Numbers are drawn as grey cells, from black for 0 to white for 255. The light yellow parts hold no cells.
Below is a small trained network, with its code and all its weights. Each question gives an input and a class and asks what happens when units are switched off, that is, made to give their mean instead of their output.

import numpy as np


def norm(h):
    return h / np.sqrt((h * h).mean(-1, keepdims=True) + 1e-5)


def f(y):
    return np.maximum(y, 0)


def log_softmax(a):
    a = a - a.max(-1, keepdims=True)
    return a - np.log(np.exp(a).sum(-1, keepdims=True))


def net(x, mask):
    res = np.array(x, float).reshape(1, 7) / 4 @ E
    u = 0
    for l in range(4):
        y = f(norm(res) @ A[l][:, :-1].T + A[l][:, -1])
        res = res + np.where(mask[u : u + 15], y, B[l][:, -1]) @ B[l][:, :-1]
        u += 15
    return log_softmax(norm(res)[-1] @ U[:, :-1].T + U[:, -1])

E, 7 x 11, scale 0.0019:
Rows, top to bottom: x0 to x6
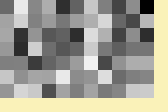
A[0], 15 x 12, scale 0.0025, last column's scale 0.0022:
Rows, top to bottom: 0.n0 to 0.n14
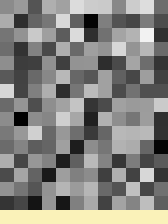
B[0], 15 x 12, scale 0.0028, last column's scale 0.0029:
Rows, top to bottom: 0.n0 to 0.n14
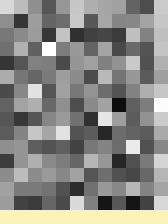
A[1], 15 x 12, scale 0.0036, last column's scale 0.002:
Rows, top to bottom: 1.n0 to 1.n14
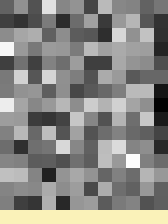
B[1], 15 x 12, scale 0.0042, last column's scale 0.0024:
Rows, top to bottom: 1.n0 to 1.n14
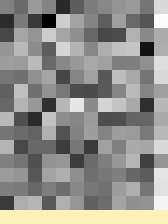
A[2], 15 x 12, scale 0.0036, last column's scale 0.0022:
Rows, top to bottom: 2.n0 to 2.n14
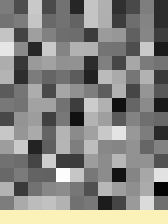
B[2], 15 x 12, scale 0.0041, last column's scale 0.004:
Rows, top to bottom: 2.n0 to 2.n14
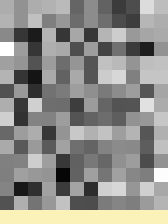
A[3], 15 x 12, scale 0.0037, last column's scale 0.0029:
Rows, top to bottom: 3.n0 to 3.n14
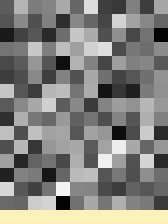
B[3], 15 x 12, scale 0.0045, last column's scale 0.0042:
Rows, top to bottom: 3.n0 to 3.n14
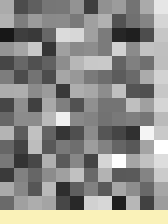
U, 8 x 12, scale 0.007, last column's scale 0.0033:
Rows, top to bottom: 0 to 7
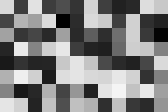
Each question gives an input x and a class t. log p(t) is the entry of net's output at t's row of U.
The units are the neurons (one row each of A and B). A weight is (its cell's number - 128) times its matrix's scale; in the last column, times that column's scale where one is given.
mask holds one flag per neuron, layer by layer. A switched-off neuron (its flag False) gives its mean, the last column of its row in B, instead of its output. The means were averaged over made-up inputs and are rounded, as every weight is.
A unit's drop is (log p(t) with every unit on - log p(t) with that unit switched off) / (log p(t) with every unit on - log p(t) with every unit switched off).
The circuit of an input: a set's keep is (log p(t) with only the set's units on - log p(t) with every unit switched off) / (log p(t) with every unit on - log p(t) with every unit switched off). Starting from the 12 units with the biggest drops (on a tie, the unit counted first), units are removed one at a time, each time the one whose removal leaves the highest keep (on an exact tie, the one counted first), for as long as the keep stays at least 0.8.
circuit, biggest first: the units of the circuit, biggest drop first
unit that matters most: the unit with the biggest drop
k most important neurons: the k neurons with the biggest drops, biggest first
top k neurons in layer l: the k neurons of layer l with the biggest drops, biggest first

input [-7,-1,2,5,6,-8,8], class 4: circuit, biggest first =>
[1.n1 0.n14 3.n2]
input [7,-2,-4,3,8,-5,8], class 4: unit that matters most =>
1.n1
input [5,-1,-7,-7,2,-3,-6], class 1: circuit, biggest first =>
[1.n5 1.n0 3.n14 2.n11]
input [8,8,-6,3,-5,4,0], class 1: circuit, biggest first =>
[1.n5 3.n14]
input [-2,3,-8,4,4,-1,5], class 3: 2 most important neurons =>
[0.n2 2.n14]
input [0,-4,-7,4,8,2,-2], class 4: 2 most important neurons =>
[0.n14 0.n4]
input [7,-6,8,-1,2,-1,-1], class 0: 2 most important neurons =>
[0.n11 2.n8]
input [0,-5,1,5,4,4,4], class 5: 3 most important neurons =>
[0.n7 1.n3 1.n7]
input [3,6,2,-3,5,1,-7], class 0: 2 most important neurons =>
[1.n1 0.n6]
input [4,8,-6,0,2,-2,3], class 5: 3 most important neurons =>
[0.n0 0.n14 1.n7]
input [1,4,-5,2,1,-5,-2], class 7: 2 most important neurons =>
[1.n8 2.n3]
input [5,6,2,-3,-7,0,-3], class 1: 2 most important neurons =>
[1.n5 0.n7]
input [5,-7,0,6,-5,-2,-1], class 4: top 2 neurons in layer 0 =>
[0.n7 0.n4]
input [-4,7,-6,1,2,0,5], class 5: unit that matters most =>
0.n0
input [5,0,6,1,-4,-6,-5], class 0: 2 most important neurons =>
[0.n11 0.n6]
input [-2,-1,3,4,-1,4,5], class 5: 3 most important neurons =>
[0.n7 1.n7 1.n3]
